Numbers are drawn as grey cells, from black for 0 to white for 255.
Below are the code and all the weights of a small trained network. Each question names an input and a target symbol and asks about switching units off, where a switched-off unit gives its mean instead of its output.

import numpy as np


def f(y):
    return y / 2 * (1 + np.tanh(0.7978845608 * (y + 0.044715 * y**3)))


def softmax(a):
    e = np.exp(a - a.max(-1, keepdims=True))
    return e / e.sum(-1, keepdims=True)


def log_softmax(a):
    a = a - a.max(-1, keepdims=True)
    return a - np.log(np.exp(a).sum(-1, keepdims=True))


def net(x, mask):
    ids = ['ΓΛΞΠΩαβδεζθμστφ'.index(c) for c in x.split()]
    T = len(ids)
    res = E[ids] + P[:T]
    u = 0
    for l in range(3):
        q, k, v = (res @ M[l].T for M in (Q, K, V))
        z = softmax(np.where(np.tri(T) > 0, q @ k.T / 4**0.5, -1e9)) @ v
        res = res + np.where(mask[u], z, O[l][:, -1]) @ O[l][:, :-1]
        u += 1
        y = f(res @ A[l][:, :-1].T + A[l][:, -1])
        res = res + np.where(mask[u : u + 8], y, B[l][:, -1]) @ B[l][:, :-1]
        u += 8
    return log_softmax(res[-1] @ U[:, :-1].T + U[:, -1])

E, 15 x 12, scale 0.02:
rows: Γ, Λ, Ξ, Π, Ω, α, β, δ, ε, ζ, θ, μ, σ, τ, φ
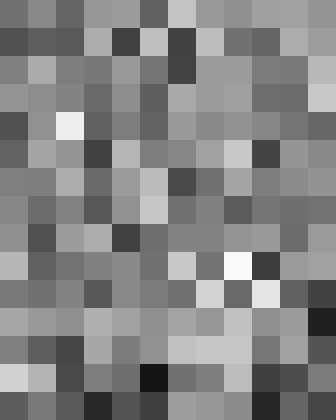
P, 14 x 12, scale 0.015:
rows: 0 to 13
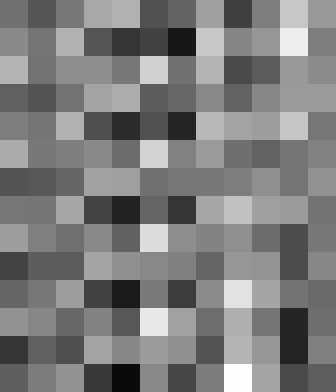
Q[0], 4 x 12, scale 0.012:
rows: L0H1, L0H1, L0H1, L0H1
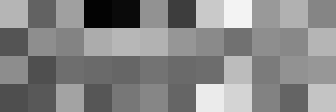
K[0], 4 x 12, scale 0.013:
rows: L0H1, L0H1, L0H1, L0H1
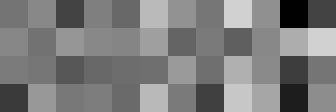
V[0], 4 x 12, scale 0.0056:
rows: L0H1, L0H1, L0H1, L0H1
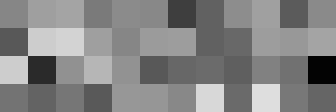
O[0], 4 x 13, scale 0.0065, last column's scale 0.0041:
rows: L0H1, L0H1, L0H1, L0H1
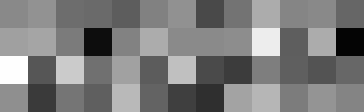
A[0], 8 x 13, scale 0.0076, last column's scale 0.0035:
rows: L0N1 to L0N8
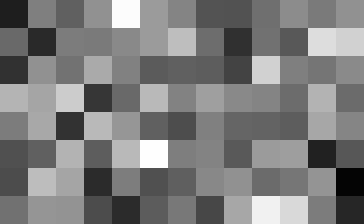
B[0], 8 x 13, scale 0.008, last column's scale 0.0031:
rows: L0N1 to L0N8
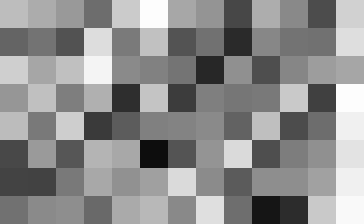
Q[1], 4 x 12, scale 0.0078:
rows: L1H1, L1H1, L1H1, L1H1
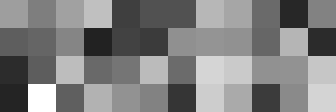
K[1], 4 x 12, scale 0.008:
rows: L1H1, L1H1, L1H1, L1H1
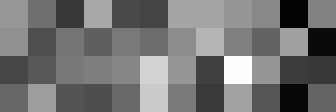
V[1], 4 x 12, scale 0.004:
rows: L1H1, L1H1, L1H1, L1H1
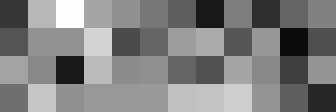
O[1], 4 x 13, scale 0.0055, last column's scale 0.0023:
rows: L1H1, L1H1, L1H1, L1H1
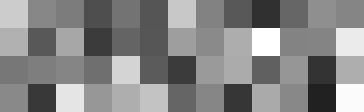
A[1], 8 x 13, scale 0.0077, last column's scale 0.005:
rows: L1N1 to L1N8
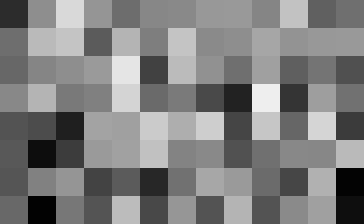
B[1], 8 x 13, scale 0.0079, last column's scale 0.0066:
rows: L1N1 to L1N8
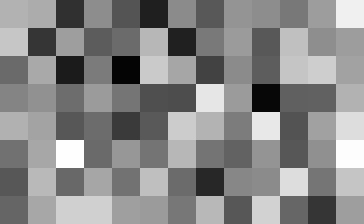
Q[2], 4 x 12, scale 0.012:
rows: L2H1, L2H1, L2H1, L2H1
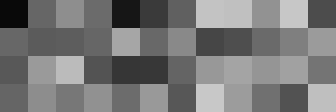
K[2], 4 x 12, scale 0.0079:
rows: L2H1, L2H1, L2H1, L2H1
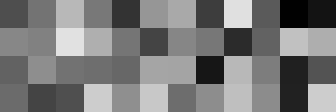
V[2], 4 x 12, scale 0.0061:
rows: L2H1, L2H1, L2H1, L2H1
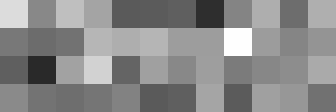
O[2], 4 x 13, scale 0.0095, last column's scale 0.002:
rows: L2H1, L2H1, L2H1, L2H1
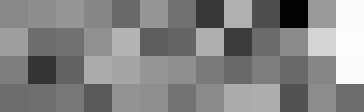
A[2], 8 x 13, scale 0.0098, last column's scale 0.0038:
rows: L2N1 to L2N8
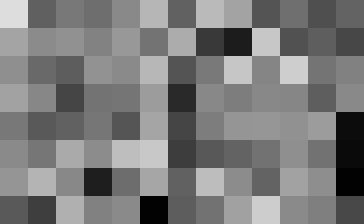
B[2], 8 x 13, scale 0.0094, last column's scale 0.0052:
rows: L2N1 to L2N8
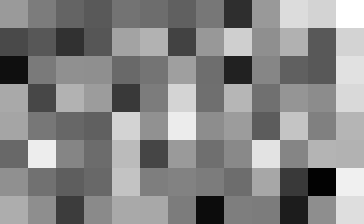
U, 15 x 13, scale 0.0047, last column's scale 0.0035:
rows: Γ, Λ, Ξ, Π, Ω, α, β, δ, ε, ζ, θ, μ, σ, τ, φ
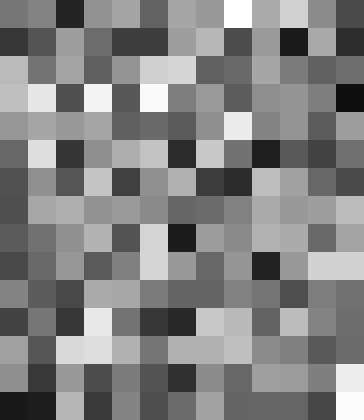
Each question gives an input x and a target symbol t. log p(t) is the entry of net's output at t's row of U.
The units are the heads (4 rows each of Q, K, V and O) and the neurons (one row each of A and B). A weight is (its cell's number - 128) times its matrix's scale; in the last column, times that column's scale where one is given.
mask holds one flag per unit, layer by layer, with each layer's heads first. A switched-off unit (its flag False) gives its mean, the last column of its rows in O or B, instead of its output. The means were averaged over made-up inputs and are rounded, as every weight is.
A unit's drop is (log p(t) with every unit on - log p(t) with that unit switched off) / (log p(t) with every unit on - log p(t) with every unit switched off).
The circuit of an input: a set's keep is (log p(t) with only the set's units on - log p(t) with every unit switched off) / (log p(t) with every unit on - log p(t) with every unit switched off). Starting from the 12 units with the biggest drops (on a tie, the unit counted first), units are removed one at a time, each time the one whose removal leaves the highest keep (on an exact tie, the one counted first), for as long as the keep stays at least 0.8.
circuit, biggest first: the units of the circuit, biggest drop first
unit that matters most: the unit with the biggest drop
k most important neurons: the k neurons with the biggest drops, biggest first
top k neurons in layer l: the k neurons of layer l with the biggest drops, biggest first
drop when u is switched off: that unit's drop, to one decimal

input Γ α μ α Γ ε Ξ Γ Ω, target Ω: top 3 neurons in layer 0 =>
(L0N4; L0N6; L0N1)
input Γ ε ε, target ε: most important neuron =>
(L2N2)
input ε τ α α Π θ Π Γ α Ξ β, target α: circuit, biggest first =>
(L0N8; L0H1; L2N7)
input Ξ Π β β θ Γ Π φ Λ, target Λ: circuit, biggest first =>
(L1N6; L1N5; L0N4)
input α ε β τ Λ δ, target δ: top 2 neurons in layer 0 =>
(L0N6; L0N2)
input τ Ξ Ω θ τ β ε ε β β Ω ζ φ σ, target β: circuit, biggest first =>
(L2H1; L2N3; L0H1; L0N8)
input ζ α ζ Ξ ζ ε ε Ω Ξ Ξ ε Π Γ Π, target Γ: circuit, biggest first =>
(L0H1; L2N5; L1N6)
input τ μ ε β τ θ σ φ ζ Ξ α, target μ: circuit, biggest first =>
(L1N1; L2H1; L0H1)
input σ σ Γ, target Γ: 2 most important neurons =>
(L2N2; L1N5)
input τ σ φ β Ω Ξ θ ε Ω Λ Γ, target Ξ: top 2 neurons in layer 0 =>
(L0N8; L0N6)
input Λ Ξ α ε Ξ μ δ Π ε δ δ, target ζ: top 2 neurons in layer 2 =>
(L2N5; L2N4)
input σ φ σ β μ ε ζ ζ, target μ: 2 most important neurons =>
(L1N6; L0N5)
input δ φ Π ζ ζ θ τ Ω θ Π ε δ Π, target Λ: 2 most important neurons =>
(L0N2; L1N5)
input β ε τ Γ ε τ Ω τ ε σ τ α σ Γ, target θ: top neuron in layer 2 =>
(L2N8)
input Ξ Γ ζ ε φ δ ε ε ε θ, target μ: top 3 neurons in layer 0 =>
(L0N3; L0N6; L0N4)
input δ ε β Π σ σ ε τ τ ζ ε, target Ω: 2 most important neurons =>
(L0N5; L0N7)
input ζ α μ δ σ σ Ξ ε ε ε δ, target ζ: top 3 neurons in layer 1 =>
(L1N6; L1N8; L1N5)
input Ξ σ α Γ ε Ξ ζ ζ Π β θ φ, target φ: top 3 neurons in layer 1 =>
(L1N1; L1N3; L1N5)
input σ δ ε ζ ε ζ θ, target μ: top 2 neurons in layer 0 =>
(L0N6; L0N3)
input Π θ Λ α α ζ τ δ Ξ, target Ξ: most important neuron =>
(L0N5)
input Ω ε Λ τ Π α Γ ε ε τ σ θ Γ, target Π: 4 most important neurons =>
(L1N4; L0N1; L1N3; L0N3)
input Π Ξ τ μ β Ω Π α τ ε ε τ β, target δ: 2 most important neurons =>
(L2N6; L0N1)
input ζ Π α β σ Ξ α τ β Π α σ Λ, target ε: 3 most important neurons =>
(L2N2; L0N1; L1N6)
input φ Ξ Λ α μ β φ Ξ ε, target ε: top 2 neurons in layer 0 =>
(L0N2; L0N6)
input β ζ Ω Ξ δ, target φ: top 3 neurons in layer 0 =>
(L0N6; L0N8; L0N4)
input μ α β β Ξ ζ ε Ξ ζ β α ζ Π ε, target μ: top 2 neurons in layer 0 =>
(L0N8; L0N5)
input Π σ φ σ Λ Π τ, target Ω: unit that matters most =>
L0N5
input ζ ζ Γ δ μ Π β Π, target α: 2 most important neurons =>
(L0N8; L2N7)
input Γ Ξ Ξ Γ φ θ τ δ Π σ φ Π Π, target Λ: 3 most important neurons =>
(L1N5; L0N2; L1N4)
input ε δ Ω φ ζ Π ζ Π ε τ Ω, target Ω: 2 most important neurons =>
(L1N1; L0N5)
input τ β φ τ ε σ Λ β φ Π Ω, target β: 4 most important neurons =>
(L1N1; L1N7; L2N3; L2N8)
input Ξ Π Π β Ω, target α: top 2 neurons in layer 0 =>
(L0N8; L0N4)
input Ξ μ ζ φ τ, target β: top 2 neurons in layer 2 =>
(L2N3; L2N8)
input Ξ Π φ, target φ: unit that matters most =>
L2H1
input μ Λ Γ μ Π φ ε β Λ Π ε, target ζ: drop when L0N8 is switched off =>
0.3
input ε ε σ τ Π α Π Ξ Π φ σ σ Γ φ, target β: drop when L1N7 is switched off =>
0.2
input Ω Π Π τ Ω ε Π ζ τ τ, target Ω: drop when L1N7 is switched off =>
0.2
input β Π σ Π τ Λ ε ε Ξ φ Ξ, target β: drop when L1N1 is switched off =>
0.1
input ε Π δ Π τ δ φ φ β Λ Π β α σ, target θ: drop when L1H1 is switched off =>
0.3
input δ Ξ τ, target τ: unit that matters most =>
L2N1
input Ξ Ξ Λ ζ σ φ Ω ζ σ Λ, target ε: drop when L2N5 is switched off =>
0.1
